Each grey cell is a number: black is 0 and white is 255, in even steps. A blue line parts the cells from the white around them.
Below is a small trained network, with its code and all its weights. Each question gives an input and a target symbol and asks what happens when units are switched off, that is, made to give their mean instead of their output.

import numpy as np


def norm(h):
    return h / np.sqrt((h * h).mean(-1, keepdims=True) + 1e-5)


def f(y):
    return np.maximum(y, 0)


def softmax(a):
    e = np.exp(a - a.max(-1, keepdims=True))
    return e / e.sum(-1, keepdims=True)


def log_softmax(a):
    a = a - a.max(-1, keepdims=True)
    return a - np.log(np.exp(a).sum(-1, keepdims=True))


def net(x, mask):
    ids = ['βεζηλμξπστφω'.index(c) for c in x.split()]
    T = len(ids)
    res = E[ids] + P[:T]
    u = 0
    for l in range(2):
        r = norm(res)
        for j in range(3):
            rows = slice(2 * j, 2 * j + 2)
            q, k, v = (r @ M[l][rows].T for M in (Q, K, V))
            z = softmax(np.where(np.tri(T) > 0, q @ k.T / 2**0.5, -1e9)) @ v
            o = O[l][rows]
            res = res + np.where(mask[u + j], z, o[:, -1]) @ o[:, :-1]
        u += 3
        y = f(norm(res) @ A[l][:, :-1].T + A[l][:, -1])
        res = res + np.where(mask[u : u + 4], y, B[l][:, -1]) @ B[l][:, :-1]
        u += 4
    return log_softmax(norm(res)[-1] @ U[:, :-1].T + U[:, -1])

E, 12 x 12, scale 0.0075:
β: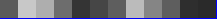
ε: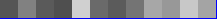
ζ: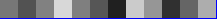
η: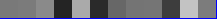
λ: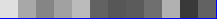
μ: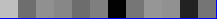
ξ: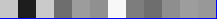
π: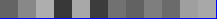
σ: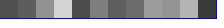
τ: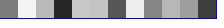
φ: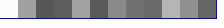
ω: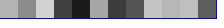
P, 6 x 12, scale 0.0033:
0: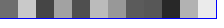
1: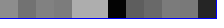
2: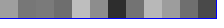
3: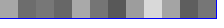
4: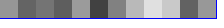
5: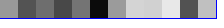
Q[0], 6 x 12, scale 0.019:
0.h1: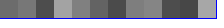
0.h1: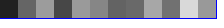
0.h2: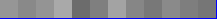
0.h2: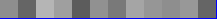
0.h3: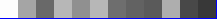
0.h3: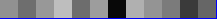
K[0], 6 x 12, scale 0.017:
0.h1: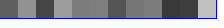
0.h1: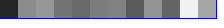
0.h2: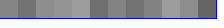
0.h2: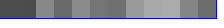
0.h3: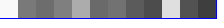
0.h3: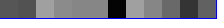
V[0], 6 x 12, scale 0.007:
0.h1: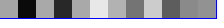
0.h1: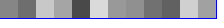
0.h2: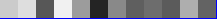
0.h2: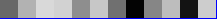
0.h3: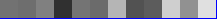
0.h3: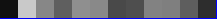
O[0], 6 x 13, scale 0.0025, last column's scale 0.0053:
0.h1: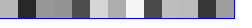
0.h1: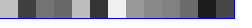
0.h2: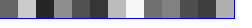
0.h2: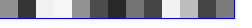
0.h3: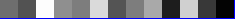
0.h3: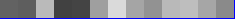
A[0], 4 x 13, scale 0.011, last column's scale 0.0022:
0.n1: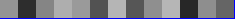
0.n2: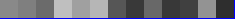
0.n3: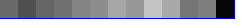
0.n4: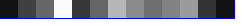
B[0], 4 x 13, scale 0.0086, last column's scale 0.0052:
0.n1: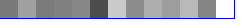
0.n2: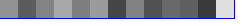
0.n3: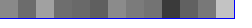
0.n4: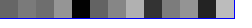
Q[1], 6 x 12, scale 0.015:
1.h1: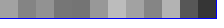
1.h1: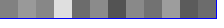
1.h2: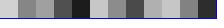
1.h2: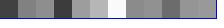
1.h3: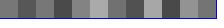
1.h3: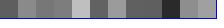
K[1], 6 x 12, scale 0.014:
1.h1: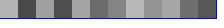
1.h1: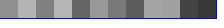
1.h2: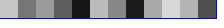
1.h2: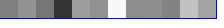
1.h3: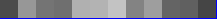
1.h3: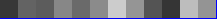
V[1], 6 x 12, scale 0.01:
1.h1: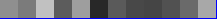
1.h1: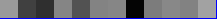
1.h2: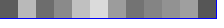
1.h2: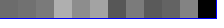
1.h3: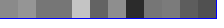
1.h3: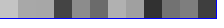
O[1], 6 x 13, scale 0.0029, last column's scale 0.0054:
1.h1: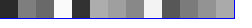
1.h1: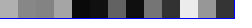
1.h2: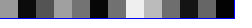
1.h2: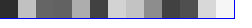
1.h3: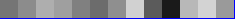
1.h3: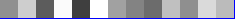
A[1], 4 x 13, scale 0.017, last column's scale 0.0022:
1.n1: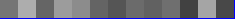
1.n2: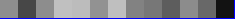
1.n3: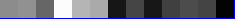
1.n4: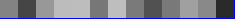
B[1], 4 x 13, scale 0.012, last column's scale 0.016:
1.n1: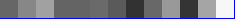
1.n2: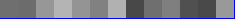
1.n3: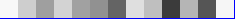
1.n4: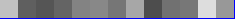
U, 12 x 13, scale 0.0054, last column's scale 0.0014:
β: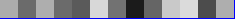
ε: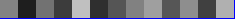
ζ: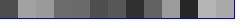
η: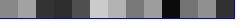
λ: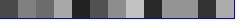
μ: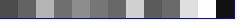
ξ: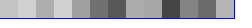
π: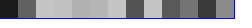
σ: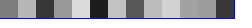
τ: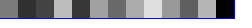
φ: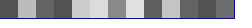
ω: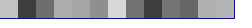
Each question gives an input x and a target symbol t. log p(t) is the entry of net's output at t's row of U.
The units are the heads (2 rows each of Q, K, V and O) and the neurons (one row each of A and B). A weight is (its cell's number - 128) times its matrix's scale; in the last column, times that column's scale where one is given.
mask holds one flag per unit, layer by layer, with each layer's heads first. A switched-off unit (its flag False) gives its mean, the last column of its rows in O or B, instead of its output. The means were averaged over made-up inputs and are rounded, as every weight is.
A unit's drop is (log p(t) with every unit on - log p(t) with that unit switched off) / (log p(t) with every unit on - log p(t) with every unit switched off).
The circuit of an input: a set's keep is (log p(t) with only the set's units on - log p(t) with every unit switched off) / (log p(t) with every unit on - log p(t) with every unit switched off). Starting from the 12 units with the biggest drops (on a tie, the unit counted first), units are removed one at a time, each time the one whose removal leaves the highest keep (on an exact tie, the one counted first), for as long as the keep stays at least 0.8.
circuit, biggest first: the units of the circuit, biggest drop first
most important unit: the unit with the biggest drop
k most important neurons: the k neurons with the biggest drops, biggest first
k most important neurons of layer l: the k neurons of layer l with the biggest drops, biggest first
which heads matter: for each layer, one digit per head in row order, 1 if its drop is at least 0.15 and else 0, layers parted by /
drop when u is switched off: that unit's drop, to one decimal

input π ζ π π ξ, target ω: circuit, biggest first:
1.n4, 1.n2
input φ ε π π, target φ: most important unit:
0.h2
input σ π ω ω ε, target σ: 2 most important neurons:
1.n3, 1.n1
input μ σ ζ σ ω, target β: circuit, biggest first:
1.h2, 1.n3, 1.n1
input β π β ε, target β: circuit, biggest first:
1.h2, 1.n3, 0.h3, 1.n1
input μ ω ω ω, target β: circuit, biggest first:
1.n3, 1.n1
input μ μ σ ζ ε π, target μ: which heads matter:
010 / 000
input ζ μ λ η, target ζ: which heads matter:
001 / 000
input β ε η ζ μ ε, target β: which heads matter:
000 / 010
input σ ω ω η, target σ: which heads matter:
100 / 000
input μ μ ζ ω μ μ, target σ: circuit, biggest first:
0.n1, 1.n3, 1.n1
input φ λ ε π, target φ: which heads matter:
010 / 100
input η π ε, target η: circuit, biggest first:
0.h2, 1.n3, 1.n1
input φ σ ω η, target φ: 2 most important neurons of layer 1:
1.n3, 1.n1
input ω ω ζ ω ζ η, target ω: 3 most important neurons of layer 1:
1.n4, 1.n3, 1.n2
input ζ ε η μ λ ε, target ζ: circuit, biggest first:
1.n3
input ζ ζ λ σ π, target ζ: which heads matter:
101 / 000
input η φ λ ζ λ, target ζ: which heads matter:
100 / 000
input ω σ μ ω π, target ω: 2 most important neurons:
1.n4, 1.n3
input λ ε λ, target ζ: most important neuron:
0.n2
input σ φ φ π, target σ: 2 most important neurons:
1.n3, 1.n1
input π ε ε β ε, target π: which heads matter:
001 / 000
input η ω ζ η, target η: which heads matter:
010 / 000
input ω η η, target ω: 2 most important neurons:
1.n4, 1.n2
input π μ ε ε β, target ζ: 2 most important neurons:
1.n3, 0.n1
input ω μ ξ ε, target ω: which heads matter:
100 / 000
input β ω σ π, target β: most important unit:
1.h2
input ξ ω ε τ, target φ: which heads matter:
000 / 000
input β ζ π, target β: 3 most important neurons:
1.n3, 1.n1, 0.n2
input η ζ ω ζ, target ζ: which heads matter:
001 / 000
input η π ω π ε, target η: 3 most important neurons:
1.n3, 1.n1, 0.n3
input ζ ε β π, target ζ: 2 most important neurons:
0.n2, 1.n3
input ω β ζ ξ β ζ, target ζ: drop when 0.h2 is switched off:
0.1
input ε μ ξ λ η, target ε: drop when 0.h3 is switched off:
0.1
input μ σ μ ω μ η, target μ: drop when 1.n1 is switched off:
0.4
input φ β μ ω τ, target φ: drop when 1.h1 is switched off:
0.3
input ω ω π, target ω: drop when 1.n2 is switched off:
0.2
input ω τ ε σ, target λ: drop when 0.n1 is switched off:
0.0
